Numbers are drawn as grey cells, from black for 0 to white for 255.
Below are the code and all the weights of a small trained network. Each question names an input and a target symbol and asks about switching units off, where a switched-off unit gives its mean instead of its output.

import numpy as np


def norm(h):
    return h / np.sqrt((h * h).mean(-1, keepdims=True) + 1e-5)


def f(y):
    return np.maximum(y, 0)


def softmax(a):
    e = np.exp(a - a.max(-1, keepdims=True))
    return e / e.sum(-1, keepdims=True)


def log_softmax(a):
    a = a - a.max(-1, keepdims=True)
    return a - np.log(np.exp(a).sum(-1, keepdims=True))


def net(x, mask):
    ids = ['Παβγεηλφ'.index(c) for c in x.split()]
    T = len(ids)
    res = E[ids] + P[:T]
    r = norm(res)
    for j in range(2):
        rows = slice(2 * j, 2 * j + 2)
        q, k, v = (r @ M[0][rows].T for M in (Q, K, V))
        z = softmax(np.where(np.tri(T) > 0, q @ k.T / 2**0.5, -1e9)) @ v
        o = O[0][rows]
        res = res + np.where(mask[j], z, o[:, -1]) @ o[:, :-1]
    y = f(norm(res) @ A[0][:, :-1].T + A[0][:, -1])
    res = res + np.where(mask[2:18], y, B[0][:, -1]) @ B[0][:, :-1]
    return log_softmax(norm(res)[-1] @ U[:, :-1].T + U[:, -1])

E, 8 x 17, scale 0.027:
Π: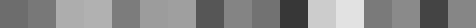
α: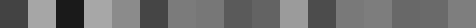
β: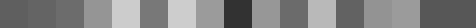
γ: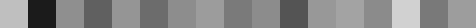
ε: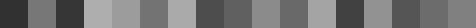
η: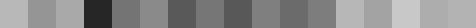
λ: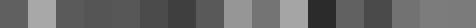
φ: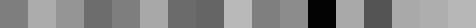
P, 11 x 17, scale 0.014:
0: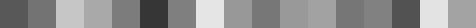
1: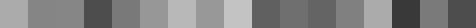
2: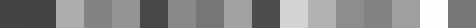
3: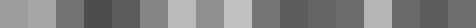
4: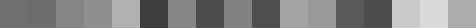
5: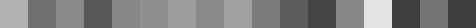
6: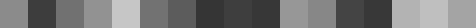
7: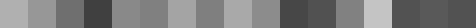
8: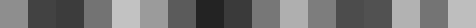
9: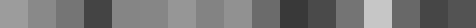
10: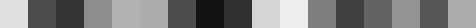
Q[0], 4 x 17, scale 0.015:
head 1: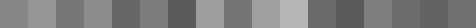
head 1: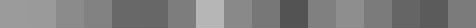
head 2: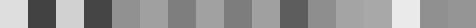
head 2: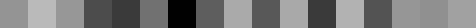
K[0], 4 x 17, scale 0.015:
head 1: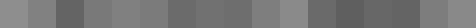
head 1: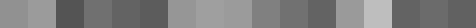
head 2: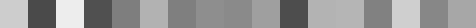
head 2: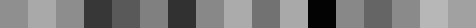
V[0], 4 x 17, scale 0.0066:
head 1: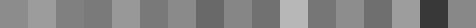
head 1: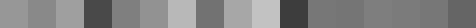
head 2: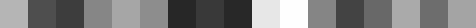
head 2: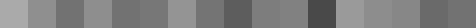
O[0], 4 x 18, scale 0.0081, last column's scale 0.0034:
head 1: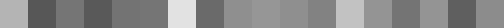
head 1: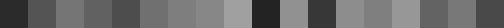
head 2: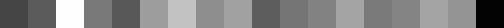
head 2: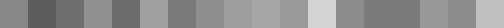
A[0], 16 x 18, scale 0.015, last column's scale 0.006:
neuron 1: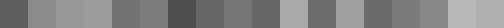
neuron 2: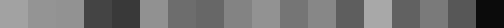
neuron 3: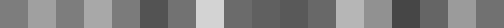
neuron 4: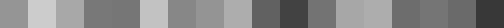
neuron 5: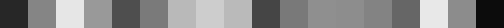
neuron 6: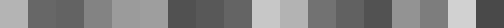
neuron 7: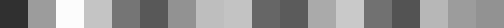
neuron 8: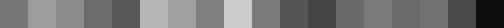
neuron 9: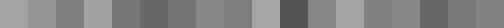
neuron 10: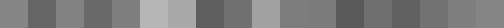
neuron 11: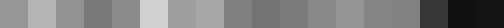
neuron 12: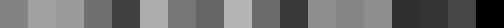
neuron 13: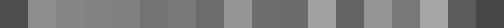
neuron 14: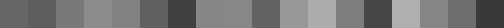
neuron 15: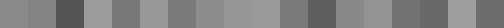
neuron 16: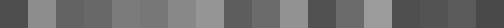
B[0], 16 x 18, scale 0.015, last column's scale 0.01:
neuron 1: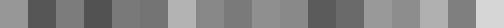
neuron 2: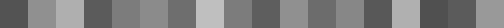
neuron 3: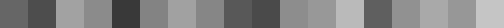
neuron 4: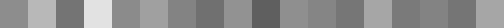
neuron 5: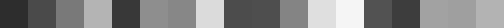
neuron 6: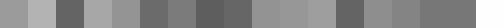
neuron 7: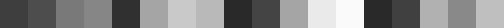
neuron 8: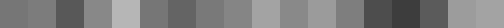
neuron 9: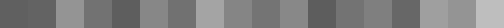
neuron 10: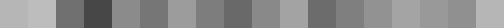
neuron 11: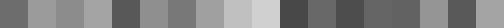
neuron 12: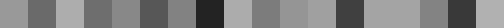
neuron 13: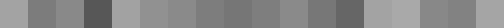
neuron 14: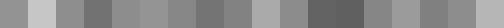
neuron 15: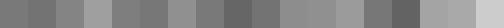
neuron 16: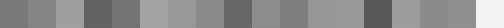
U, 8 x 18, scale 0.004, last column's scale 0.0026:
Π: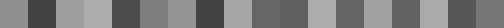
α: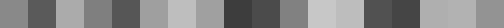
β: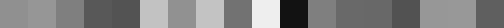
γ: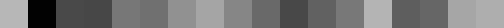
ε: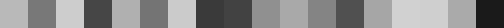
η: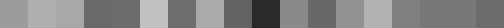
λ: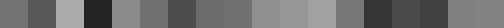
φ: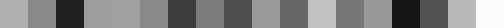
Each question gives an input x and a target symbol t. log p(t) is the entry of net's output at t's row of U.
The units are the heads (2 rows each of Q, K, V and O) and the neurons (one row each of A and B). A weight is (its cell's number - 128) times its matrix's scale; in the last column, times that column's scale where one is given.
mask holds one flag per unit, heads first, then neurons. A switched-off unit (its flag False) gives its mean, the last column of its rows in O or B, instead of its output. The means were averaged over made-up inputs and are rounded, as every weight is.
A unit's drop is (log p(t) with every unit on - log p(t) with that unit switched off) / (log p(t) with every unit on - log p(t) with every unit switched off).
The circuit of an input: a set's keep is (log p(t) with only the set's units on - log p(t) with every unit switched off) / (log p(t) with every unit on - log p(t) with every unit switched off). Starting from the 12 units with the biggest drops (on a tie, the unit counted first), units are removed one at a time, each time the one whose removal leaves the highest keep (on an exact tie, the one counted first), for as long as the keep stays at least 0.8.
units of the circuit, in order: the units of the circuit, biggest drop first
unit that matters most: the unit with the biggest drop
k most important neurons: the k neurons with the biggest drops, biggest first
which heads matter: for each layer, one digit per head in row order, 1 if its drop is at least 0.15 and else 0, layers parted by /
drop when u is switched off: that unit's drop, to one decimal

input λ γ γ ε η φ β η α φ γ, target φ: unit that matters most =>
neuron 6
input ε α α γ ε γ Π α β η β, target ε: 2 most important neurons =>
[neuron 10; neuron 7]
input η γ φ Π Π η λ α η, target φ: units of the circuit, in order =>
[neuron 6; neuron 16]
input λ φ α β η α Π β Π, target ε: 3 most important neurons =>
[neuron 7; neuron 5; neuron 10]
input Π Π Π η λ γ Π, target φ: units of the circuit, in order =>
[head 2; neuron 16; neuron 3]
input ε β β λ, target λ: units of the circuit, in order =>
[neuron 8; neuron 2; neuron 12]
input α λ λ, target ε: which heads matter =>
00
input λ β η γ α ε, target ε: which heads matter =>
00
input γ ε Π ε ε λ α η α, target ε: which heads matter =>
11
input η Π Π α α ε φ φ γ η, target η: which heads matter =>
00
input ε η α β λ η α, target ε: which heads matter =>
01
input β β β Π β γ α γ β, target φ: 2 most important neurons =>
[neuron 6; neuron 1]
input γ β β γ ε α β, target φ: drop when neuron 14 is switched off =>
-0.1
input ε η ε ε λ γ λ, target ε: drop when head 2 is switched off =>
0.4
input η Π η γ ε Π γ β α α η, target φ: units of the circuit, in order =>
[neuron 6]
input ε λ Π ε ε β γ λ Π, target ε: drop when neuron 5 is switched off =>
0.2
